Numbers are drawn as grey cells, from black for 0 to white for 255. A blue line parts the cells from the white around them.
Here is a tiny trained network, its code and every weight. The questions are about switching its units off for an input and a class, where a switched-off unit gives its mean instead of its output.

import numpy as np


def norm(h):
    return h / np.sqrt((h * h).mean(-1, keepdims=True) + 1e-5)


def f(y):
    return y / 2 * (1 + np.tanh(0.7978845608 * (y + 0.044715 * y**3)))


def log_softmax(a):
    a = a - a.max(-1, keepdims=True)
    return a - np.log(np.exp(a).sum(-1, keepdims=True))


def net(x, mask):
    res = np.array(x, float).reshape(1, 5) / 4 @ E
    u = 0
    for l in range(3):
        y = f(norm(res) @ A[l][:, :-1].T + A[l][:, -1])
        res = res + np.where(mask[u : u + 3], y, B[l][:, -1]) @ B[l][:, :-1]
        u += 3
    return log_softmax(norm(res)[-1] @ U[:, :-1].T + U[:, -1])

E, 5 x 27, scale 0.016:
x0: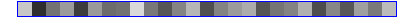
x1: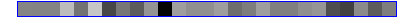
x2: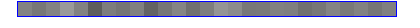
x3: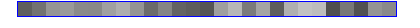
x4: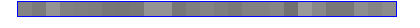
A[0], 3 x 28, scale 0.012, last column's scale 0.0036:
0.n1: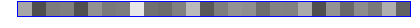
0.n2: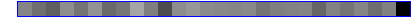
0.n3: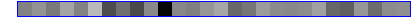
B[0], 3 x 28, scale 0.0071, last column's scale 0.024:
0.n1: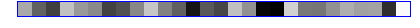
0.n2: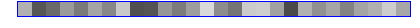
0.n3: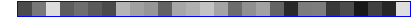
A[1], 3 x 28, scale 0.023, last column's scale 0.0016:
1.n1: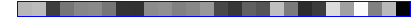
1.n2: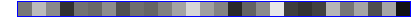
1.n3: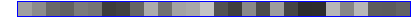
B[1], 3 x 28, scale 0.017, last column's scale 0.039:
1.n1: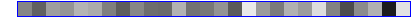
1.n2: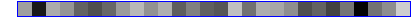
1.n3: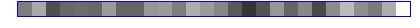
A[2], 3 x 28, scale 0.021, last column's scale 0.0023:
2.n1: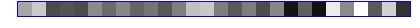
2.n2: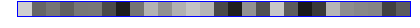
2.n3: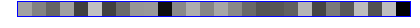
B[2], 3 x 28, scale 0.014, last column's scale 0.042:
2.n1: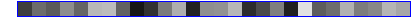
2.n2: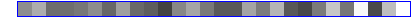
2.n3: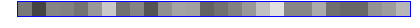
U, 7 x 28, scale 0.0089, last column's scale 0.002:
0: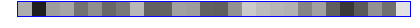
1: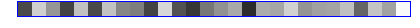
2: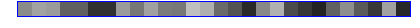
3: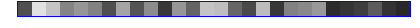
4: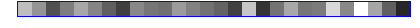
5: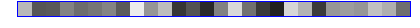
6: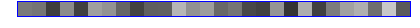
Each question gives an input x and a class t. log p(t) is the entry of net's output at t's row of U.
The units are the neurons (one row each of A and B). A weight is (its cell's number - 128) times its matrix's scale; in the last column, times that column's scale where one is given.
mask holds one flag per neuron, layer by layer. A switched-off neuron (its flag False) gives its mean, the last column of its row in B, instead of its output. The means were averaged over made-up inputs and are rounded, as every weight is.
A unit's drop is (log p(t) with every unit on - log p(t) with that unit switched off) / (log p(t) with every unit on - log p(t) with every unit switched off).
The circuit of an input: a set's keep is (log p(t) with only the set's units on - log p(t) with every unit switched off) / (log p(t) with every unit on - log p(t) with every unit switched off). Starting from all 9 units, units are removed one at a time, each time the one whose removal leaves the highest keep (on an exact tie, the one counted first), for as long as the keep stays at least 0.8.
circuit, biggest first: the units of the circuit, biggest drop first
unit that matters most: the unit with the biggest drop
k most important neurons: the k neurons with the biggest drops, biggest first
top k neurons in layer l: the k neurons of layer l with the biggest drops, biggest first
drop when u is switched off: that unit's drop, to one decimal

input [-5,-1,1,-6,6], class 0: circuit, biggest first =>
0.n1; 1.n2
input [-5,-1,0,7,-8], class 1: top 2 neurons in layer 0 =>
0.n3; 0.n1
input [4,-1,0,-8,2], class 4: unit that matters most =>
1.n1
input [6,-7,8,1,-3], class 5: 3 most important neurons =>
1.n3; 2.n2; 1.n1
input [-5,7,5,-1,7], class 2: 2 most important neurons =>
0.n1; 1.n1
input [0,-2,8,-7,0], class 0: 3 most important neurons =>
0.n1; 1.n1; 1.n2
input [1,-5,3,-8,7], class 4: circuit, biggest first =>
1.n1; 1.n3; 0.n3
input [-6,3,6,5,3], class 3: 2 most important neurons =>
1.n3; 2.n2
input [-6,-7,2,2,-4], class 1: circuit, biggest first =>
1.n3; 2.n2; 1.n1
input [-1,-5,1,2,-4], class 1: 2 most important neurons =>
1.n3; 2.n2
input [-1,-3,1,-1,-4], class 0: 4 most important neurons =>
0.n1; 0.n3; 1.n2; 1.n1
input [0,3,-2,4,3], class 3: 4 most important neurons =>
1.n3; 0.n3; 2.n2; 1.n2
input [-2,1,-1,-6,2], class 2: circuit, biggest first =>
0.n1; 1.n2; 1.n3
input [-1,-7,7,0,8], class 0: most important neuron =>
1.n3
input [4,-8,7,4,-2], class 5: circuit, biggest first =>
1.n3; 2.n2; 1.n1
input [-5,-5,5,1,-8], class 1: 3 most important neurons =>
1.n3; 2.n2; 1.n1
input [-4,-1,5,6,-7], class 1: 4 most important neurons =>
1.n3; 2.n2; 0.n3; 1.n1
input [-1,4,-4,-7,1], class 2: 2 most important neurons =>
0.n1; 1.n2
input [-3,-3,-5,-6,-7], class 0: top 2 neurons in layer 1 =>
1.n1; 1.n2
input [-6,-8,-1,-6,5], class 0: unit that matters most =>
0.n1
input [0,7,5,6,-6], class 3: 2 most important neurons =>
0.n3; 1.n3
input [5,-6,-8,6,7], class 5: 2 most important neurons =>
1.n3; 2.n2
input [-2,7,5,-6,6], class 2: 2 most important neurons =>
0.n1; 1.n2
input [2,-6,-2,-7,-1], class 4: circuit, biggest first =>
1.n1; 0.n3; 1.n3
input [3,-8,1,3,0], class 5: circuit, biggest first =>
1.n3; 2.n2; 1.n1
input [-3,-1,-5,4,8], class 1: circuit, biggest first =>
1.n3; 2.n2; 1.n1; 1.n2
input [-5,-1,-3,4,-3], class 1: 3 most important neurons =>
1.n3; 2.n2; 0.n3
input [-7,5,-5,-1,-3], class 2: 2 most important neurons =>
0.n1; 1.n1
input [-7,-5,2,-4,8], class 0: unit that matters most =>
0.n1
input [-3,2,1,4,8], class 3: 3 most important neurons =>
1.n3; 2.n2; 1.n2
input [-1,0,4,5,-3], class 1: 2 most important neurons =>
0.n3; 2.n2
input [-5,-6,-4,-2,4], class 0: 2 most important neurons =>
0.n1; 0.n3
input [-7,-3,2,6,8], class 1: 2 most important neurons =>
1.n3; 2.n2
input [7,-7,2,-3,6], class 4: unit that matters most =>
0.n3
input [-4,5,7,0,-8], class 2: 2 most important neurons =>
1.n1; 0.n1
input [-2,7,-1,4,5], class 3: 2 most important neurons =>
1.n3; 0.n3
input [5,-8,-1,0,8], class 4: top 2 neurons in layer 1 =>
1.n2; 1.n3
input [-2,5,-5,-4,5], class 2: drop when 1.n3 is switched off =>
0.0
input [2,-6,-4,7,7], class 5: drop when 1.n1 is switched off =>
0.3
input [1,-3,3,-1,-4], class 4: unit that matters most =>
0.n3
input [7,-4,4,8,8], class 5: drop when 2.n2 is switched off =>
0.2
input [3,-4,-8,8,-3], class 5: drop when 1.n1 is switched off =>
0.2
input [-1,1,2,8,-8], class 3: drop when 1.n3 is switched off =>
0.8
